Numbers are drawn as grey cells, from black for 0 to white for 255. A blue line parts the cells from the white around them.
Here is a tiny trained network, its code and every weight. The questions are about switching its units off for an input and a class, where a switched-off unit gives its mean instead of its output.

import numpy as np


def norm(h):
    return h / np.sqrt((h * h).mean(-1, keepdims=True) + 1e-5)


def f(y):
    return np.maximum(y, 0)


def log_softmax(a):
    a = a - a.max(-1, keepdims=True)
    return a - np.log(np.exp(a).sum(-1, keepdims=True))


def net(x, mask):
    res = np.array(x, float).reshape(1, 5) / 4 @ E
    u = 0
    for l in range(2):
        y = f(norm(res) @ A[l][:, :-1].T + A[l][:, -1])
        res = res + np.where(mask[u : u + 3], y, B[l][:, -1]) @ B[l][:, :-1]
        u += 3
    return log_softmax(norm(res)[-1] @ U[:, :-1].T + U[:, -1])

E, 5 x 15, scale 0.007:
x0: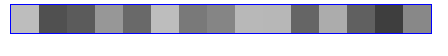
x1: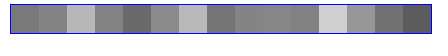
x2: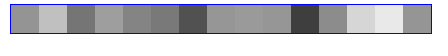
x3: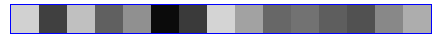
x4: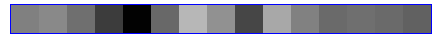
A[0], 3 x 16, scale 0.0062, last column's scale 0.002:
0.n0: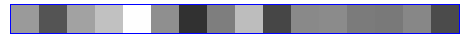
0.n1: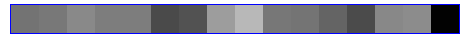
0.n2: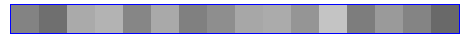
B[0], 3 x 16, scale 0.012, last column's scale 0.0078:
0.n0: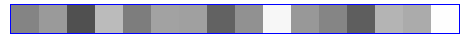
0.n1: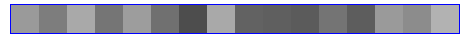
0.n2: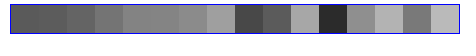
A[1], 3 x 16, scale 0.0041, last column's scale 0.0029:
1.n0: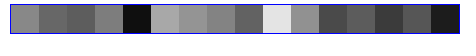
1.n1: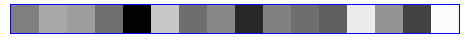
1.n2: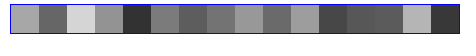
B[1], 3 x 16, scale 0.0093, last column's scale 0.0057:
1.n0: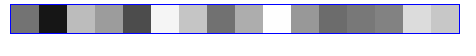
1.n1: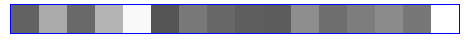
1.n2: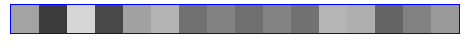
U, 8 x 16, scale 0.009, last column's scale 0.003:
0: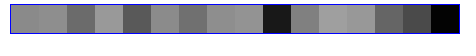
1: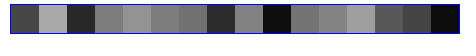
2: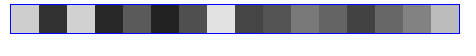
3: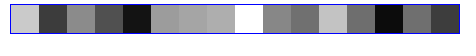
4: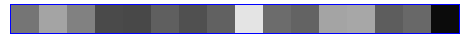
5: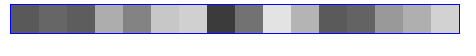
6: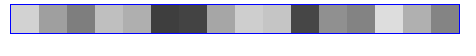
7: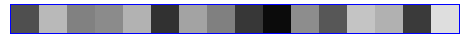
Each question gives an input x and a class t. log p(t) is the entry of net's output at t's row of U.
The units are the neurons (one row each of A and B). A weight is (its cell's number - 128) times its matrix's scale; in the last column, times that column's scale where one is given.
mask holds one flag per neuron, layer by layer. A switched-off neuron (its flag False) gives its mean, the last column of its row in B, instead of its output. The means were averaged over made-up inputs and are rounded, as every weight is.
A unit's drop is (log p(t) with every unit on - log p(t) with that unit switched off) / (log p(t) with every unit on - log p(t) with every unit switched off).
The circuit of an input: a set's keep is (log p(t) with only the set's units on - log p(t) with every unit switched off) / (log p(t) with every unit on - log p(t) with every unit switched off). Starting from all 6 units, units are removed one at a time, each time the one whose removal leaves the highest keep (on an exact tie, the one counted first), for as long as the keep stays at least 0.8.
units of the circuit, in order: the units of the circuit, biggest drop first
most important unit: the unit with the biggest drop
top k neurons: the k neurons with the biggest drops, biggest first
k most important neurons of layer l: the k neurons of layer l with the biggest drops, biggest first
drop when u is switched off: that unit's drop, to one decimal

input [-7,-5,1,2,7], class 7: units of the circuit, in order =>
(0.n0; 1.n1)
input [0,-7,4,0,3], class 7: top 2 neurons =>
(0.n0; 1.n0)
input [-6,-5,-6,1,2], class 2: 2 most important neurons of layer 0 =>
(0.n0; 0.n2)
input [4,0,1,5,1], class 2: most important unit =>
0.n1
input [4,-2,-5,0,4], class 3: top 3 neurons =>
(0.n0; 0.n2; 1.n1)
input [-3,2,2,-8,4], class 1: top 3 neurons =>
(0.n0; 1.n1; 0.n2)
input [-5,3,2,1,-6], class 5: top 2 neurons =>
(0.n0; 0.n1)
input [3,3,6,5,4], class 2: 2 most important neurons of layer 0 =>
(0.n0; 0.n1)
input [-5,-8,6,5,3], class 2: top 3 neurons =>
(0.n0; 0.n1; 1.n1)
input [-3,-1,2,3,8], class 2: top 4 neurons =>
(0.n0; 0.n2; 1.n2; 1.n0)
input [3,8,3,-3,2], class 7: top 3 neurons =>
(0.n0; 1.n1; 0.n2)
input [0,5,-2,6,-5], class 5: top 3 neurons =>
(0.n0; 0.n2; 1.n1)
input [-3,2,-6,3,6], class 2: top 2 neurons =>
(0.n0; 1.n2)
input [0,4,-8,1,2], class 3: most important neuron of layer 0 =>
(0.n0)
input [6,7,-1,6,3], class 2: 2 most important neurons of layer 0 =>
(0.n0; 0.n2)
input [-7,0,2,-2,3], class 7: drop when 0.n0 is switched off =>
0.2
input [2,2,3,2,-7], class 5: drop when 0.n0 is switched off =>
0.9
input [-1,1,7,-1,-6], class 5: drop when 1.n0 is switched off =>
-0.2
